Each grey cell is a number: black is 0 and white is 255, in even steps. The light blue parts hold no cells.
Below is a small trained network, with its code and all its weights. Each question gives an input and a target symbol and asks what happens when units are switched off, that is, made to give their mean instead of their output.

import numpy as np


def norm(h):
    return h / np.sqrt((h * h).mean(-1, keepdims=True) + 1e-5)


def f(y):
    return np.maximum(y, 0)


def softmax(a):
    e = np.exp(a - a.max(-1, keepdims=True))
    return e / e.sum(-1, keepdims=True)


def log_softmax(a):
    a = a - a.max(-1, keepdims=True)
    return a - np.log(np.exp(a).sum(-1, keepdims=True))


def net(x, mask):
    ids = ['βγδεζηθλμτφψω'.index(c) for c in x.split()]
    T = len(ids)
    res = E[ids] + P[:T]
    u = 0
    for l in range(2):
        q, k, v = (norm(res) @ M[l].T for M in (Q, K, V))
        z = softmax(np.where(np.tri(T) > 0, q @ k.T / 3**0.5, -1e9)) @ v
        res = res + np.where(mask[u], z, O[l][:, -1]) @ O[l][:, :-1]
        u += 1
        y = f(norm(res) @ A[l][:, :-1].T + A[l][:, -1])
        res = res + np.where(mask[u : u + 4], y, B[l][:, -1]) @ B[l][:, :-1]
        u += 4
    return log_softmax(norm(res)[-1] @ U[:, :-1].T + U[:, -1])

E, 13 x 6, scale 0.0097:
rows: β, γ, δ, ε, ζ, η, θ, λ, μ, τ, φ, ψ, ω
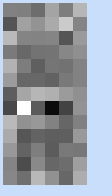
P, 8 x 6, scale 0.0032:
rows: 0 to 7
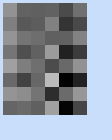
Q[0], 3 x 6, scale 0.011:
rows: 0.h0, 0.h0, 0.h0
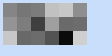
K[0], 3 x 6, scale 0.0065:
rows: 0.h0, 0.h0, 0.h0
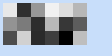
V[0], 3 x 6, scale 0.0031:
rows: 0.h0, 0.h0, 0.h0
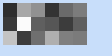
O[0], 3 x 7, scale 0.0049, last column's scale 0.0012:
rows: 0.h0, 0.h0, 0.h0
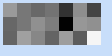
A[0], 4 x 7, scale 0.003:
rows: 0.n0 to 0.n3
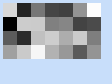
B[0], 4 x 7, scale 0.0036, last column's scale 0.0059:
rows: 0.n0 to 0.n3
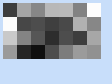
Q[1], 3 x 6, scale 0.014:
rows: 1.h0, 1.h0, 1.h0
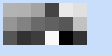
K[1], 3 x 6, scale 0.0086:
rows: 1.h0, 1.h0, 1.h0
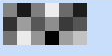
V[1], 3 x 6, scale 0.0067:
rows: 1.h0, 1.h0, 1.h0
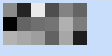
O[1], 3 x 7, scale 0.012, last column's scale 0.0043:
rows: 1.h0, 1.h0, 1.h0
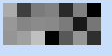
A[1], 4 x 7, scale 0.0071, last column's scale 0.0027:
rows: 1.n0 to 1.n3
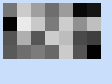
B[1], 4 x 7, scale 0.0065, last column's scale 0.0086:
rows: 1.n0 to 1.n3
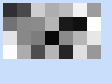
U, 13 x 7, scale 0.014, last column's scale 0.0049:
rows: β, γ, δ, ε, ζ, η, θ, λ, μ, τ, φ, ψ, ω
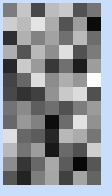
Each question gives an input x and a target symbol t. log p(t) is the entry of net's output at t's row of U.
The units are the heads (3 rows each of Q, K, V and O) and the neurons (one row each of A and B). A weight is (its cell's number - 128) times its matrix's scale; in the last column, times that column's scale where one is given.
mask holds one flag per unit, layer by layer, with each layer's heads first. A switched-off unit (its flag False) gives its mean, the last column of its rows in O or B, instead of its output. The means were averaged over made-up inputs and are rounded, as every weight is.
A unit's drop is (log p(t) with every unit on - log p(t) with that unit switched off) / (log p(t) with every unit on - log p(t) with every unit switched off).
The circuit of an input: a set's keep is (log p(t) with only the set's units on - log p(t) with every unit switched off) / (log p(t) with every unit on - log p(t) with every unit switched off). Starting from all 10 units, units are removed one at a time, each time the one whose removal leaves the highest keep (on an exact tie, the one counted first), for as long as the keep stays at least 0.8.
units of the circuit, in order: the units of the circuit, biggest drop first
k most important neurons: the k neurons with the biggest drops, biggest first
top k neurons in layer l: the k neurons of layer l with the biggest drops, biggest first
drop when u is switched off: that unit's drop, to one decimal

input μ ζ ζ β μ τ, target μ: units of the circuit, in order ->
(1.h0)
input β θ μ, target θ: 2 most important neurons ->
(0.n1, 0.n0)
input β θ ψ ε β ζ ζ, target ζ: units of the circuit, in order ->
(1.h0, 0.h0, 1.n2)
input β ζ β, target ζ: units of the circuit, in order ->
(1.h0, 0.h0, 1.n1)
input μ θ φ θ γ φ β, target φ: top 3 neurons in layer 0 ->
(0.n0, 0.n1, 0.n2)
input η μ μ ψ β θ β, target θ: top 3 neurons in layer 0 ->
(0.n1, 0.n0, 0.n3)
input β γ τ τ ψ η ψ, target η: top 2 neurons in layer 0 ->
(0.n0, 0.n2)
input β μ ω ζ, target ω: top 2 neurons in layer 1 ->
(1.n2, 1.n1)
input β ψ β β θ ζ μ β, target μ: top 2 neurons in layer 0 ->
(0.n1, 0.n0)
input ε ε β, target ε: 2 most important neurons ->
(1.n0, 1.n1)
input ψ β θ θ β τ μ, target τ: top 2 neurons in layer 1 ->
(1.n1, 1.n2)
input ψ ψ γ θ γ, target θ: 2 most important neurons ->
(0.n1, 0.n0)
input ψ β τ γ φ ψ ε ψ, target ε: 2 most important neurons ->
(1.n1, 1.n0)
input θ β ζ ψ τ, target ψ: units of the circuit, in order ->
(1.h0)
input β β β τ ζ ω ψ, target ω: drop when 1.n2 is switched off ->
0.2
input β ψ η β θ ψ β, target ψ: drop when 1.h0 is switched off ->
0.5
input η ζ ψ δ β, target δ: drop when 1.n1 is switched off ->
0.4
